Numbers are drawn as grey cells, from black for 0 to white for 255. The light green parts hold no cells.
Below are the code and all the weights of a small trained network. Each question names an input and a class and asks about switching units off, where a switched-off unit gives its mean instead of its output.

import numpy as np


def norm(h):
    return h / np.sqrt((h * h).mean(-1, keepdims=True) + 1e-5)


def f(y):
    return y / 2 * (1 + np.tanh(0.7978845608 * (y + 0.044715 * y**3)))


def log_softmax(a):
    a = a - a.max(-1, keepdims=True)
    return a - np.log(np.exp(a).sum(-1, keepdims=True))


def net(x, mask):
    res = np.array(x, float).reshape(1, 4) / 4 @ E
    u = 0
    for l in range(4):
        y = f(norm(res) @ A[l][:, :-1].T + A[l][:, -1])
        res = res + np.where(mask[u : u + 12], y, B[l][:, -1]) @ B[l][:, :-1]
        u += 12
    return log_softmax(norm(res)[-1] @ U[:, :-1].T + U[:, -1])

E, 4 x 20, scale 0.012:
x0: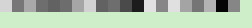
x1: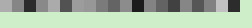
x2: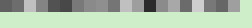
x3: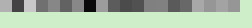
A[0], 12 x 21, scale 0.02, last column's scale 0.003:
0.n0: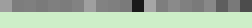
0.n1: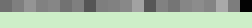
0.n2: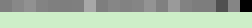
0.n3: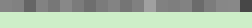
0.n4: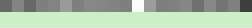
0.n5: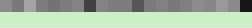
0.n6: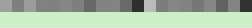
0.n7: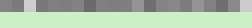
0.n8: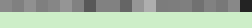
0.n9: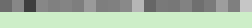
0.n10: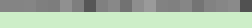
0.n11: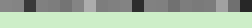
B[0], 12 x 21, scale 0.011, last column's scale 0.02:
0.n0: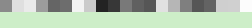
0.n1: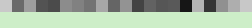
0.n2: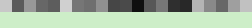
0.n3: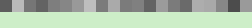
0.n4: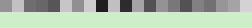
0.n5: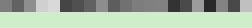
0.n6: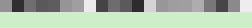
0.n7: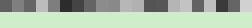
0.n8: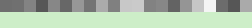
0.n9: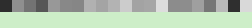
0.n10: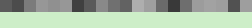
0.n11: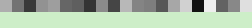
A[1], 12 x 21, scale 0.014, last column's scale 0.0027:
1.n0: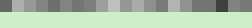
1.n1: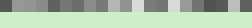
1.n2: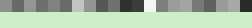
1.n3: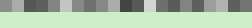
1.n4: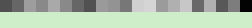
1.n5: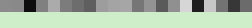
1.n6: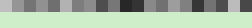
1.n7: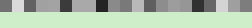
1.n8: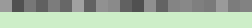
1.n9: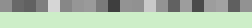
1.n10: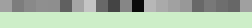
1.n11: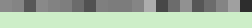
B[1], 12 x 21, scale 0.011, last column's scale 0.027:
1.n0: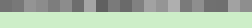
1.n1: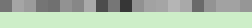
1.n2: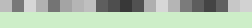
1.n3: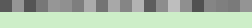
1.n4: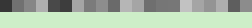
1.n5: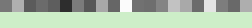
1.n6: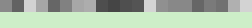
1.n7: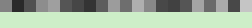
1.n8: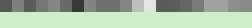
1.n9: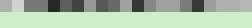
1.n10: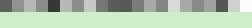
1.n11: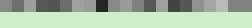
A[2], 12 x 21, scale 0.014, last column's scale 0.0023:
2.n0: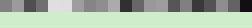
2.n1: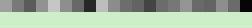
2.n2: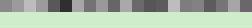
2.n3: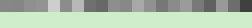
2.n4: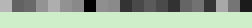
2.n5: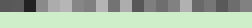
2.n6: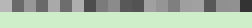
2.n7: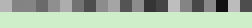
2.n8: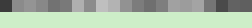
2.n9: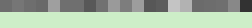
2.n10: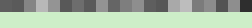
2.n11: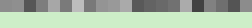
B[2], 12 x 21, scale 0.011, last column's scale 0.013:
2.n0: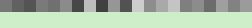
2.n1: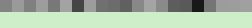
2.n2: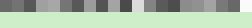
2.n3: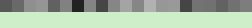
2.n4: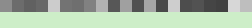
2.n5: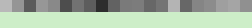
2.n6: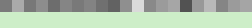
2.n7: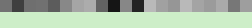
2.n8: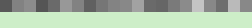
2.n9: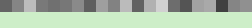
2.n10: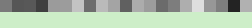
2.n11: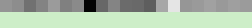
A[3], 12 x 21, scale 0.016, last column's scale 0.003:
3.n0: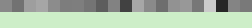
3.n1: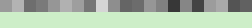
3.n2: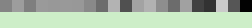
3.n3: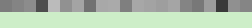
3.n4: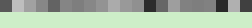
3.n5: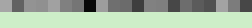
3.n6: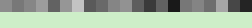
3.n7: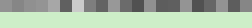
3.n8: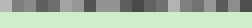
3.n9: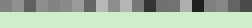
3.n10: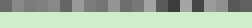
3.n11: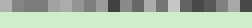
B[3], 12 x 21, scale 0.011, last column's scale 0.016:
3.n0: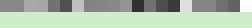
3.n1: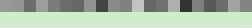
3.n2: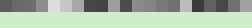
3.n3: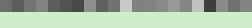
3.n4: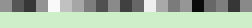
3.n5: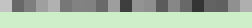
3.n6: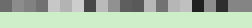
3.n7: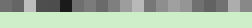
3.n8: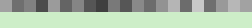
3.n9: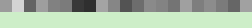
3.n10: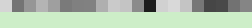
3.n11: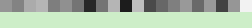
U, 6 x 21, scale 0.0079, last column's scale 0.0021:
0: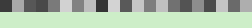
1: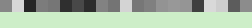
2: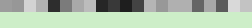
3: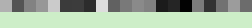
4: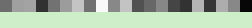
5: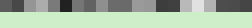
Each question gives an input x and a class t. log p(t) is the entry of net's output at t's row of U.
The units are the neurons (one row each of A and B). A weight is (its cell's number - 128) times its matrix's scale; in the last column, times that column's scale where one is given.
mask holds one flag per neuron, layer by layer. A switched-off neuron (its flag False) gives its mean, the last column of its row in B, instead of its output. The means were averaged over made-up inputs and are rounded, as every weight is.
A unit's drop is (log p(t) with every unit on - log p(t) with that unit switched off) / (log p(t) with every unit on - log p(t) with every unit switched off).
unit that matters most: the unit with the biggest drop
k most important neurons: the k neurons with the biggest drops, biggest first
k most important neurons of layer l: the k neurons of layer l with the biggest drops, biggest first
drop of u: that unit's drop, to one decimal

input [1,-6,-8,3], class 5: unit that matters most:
0.n8
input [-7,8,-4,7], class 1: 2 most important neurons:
0.n11; 0.n0
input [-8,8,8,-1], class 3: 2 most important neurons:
0.n1; 1.n10
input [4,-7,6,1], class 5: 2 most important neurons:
0.n0; 0.n7
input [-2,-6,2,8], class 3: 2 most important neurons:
0.n5; 0.n1
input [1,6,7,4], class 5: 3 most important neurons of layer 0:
0.n6; 0.n5; 0.n2
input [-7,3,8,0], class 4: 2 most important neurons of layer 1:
1.n7; 1.n10
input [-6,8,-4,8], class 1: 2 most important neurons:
0.n11; 0.n0
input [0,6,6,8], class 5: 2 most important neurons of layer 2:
2.n2; 2.n10
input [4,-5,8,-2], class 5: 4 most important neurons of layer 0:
0.n0; 0.n7; 0.n6; 0.n4
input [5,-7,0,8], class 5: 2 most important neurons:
0.n7; 0.n8
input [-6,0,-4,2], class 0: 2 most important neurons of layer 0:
0.n9; 0.n7
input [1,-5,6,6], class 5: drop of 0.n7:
0.6
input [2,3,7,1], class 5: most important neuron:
0.n6
